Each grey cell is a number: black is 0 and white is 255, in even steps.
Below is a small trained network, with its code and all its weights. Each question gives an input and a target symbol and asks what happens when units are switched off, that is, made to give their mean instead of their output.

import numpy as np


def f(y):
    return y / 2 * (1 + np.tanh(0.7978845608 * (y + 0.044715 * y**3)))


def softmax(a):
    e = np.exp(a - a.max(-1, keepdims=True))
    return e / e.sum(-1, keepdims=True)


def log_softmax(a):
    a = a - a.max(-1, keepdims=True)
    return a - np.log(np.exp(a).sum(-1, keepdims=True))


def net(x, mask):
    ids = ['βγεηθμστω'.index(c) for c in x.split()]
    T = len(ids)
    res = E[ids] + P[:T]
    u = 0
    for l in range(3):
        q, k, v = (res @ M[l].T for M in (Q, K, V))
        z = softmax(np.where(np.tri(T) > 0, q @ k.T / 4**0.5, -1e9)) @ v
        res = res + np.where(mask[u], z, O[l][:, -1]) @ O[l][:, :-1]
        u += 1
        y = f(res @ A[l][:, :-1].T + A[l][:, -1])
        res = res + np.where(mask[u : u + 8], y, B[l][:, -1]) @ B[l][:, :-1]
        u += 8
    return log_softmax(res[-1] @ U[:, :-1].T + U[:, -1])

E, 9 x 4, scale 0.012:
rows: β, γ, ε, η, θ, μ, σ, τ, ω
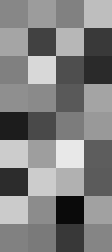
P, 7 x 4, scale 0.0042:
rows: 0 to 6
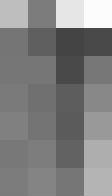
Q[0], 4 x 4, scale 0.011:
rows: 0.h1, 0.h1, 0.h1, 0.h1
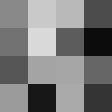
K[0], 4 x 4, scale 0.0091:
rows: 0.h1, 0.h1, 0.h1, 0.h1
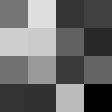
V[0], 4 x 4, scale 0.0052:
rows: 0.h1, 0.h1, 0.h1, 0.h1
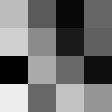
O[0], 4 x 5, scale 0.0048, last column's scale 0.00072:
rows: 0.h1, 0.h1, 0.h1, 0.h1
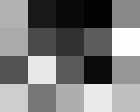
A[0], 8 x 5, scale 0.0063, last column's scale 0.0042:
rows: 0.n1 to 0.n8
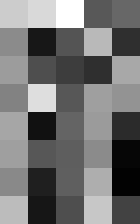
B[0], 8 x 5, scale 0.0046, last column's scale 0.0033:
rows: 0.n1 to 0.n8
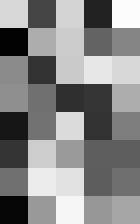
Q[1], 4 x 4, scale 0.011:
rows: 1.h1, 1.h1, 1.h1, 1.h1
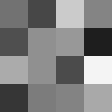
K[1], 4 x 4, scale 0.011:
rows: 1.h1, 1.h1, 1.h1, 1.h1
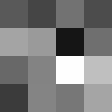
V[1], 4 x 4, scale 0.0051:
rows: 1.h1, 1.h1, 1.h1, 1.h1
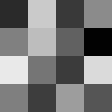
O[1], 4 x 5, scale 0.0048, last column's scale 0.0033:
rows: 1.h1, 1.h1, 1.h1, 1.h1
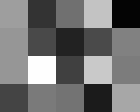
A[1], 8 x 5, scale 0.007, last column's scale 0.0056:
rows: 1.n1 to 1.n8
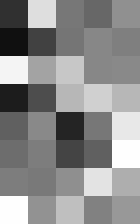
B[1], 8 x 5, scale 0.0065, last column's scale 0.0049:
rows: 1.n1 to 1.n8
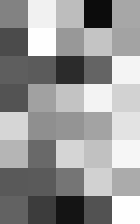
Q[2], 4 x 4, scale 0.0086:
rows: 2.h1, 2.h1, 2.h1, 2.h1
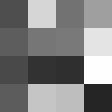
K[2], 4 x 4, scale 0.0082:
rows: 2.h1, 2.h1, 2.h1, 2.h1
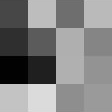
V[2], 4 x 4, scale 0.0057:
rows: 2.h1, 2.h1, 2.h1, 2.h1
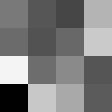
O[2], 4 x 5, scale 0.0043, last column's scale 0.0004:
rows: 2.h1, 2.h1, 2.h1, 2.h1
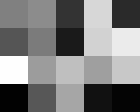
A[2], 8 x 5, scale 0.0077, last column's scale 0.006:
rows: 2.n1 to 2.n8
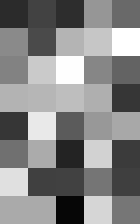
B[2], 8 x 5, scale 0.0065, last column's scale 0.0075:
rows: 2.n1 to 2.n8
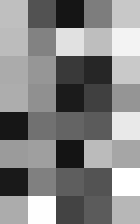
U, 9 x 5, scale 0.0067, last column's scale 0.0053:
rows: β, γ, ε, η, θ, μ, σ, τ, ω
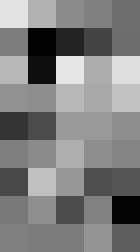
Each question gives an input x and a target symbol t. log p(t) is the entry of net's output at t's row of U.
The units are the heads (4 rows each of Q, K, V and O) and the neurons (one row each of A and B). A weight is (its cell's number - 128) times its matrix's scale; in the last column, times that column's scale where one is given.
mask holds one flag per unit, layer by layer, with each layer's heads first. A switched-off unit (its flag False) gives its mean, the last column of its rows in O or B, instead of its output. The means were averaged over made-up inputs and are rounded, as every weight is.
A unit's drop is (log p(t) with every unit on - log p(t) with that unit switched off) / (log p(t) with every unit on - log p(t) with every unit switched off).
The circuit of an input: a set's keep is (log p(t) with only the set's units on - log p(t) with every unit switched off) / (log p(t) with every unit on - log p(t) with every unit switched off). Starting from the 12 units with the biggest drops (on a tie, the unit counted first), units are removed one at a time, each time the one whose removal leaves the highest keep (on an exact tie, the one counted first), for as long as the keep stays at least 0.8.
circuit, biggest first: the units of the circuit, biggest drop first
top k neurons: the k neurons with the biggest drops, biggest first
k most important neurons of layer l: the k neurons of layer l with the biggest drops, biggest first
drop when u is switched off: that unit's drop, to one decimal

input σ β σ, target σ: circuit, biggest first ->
[0.h1, 1.n1, 2.h1]
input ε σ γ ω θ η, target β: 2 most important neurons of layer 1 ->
[1.n5, 1.n1]
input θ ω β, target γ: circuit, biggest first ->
[2.h1, 2.n1, 1.n4, 0.h1]
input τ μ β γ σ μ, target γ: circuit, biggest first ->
[1.n8, 1.n3, 0.n1]
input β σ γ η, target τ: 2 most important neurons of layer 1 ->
[1.n7, 1.n4]
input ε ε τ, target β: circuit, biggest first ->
[2.h1, 2.n8, 1.h1, 1.n5]
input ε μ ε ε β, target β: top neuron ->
[2.n8]
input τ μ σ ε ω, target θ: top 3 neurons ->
[0.n8, 0.n5, 0.n2]
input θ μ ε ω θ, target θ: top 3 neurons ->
[2.n5, 1.n8, 1.n4]
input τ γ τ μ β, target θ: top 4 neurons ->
[0.n8, 0.n5, 0.n2, 1.n4]
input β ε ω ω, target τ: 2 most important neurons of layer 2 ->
[2.n8, 2.n6]
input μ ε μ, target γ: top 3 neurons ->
[2.n7, 1.n8, 0.n1]
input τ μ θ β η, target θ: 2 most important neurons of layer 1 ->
[1.n8, 1.n4]
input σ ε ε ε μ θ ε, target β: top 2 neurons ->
[1.n5, 1.n6]
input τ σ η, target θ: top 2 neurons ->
[0.n8, 0.n5]
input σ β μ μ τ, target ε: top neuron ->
[0.n8]
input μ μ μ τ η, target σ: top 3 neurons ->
[0.n1, 1.n1, 0.n8]
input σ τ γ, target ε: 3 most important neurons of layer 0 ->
[0.n1, 0.n3, 0.n4]
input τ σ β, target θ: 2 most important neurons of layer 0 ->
[0.n8, 0.n5]
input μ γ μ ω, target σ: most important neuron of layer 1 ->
[1.n1]
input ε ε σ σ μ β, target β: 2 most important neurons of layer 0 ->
[0.n1, 0.n8]
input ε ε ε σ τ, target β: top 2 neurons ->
[2.n8, 1.n5]
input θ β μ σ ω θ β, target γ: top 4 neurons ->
[2.n1, 1.n4, 1.n7, 1.n2]
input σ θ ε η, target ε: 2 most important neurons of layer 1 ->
[1.n8, 1.n3]
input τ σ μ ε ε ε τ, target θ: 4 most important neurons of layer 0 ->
[0.n8, 0.n5, 0.n2, 0.n1]
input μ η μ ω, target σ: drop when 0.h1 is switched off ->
1.1
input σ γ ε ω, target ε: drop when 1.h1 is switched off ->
0.4
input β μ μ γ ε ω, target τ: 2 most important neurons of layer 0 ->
[0.n1, 0.n8]
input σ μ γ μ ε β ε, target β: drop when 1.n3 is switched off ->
0.1
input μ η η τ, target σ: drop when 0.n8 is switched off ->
0.3
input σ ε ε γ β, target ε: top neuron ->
[0.n1]
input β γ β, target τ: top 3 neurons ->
[1.n7, 2.n8, 2.n6]
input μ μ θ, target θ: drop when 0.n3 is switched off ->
-0.1
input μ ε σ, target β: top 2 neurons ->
[1.n5, 1.n6]
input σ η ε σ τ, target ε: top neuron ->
[0.n1]
